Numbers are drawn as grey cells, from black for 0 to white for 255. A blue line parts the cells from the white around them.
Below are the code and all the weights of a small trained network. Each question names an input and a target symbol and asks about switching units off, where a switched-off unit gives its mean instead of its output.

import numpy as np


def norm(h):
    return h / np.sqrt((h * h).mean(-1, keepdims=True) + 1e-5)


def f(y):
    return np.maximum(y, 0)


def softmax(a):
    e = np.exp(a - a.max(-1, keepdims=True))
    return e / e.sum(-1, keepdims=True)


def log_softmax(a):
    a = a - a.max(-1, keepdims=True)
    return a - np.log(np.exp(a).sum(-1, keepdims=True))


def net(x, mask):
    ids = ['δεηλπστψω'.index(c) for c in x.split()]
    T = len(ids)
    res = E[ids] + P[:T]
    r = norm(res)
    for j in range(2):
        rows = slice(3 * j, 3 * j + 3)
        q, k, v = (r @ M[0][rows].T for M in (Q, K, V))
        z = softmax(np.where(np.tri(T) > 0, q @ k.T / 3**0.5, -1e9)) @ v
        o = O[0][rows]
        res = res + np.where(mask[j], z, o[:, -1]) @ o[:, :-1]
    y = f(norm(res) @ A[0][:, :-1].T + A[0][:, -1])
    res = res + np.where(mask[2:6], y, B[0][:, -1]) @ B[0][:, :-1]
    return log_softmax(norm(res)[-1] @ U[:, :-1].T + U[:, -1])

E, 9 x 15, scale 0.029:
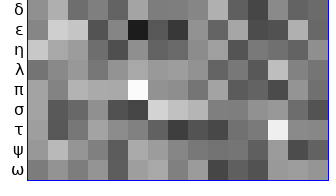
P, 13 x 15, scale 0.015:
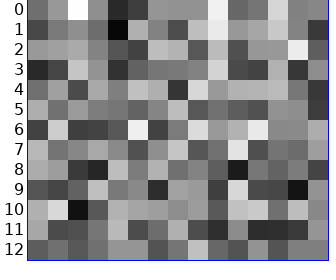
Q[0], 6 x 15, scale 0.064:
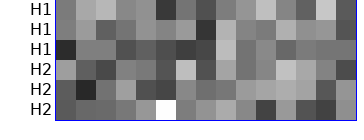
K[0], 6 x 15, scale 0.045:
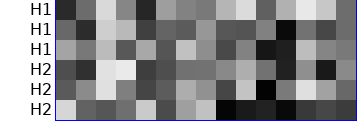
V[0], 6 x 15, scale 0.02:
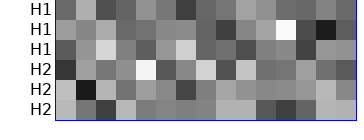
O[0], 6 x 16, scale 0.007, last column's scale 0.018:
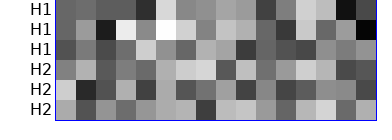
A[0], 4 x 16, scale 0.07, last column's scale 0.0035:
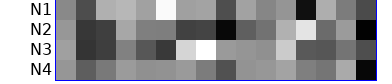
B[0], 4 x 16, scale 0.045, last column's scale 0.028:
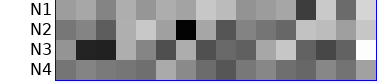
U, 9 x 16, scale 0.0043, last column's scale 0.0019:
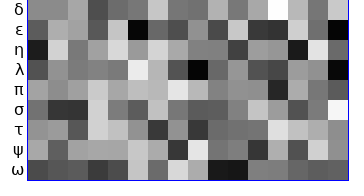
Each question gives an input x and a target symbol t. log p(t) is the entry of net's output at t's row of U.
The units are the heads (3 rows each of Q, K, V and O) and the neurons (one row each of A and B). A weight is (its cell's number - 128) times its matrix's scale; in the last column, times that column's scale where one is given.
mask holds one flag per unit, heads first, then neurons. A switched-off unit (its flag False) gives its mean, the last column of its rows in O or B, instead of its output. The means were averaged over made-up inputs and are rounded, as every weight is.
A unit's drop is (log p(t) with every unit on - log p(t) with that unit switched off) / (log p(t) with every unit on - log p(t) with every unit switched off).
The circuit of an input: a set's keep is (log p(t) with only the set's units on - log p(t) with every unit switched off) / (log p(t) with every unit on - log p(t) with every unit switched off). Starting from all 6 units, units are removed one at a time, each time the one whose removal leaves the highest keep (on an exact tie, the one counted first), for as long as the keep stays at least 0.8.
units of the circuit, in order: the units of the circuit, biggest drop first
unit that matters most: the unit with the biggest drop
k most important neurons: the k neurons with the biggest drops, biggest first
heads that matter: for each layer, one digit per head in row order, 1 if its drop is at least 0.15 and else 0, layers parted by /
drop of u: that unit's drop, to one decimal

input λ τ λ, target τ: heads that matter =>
01
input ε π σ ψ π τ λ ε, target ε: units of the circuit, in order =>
(N3, N2, N1)
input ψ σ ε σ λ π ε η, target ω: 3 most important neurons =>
(N3, N1, N2)
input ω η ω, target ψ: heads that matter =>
11
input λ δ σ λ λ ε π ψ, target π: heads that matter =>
11
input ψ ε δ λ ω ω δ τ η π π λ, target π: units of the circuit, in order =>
(N3, N2)
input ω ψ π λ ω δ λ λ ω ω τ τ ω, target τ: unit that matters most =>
H1
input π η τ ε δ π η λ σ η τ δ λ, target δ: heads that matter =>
00
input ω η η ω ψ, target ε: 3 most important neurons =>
(N3, N1, N2)
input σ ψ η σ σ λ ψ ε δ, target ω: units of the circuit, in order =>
(N3, N1, N2, H1)
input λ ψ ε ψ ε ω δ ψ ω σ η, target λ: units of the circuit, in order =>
(H1, N4, N3)
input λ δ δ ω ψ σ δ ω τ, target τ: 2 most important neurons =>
(N2, N3)
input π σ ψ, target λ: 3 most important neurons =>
(N3, N4, N1)
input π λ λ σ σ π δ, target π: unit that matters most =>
H2
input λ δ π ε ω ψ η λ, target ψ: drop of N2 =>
0.5
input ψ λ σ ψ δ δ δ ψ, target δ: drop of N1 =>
0.5
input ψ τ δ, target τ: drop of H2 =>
1.6
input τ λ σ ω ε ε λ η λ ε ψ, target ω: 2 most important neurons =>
(N3, N1)
